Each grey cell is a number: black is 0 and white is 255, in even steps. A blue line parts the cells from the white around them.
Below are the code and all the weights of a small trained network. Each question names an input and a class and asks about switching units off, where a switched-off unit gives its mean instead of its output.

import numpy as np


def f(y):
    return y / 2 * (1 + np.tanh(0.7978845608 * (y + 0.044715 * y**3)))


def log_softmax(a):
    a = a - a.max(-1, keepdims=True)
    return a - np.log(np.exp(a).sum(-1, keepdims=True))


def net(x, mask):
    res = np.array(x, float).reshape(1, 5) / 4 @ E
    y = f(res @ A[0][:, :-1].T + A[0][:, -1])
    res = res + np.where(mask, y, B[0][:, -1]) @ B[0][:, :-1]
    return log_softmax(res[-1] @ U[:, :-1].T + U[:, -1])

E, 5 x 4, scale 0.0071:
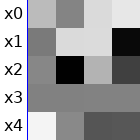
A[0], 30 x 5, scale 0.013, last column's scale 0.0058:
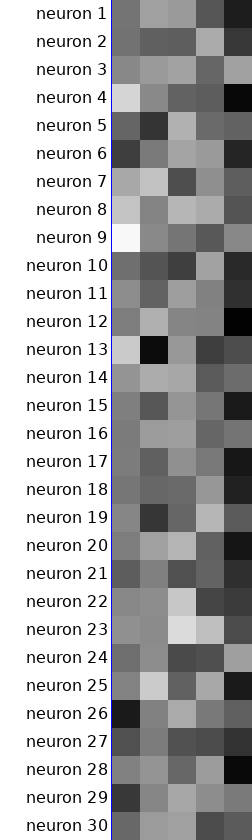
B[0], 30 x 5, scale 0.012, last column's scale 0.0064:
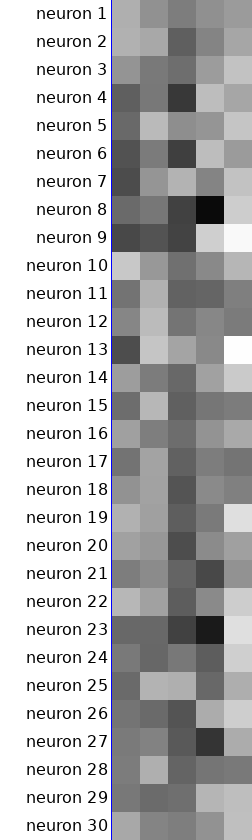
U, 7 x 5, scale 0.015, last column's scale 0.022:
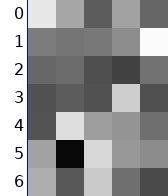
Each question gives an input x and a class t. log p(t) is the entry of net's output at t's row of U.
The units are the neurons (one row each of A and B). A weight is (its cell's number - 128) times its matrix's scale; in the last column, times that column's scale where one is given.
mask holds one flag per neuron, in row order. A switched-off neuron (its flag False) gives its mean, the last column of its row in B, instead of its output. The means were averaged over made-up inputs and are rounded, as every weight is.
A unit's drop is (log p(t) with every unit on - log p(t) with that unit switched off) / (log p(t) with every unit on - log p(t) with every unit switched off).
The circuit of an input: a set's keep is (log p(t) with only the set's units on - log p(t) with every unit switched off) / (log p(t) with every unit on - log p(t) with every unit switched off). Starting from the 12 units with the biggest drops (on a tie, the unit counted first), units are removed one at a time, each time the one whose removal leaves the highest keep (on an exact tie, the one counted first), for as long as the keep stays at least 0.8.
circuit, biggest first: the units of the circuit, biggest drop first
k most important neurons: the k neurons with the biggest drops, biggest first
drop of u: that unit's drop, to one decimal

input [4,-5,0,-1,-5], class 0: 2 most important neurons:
(neuron 19; neuron 9)
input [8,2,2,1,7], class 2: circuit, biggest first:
(neuron 8)
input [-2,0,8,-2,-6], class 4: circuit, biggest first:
(neuron 5; neuron 13)
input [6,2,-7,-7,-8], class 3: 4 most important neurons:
(neuron 6; neuron 29; neuron 26; neuron 13)
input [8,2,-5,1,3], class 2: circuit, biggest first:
(neuron 8; neuron 23)
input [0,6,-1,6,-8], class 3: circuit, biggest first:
(neuron 26; neuron 29)
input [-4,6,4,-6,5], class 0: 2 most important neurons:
(neuron 22; neuron 30)
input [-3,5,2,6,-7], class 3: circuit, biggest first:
(neuron 26; neuron 29)
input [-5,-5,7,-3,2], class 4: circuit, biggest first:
(neuron 13; neuron 5)
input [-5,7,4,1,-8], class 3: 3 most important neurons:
(neuron 26; neuron 29; neuron 6)
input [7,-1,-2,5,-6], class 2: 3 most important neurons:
(neuron 23; neuron 8; neuron 9)
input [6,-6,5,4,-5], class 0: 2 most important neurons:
(neuron 19; neuron 2)
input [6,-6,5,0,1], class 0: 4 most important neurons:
(neuron 19; neuron 2; neuron 10; neuron 7)
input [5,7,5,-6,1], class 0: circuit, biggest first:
(neuron 22)
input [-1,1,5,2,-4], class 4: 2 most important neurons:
(neuron 5; neuron 9)
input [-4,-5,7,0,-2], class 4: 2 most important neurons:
(neuron 13; neuron 5)
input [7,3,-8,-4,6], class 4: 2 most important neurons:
(neuron 7; neuron 25)
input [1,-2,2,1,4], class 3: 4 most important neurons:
(neuron 9; neuron 23; neuron 25; neuron 27)
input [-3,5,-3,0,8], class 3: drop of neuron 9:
0.5
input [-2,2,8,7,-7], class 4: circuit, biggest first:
(neuron 5)
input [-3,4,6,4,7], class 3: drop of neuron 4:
0.2
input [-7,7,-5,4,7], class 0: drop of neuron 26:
0.1
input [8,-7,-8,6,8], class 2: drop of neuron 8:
0.6
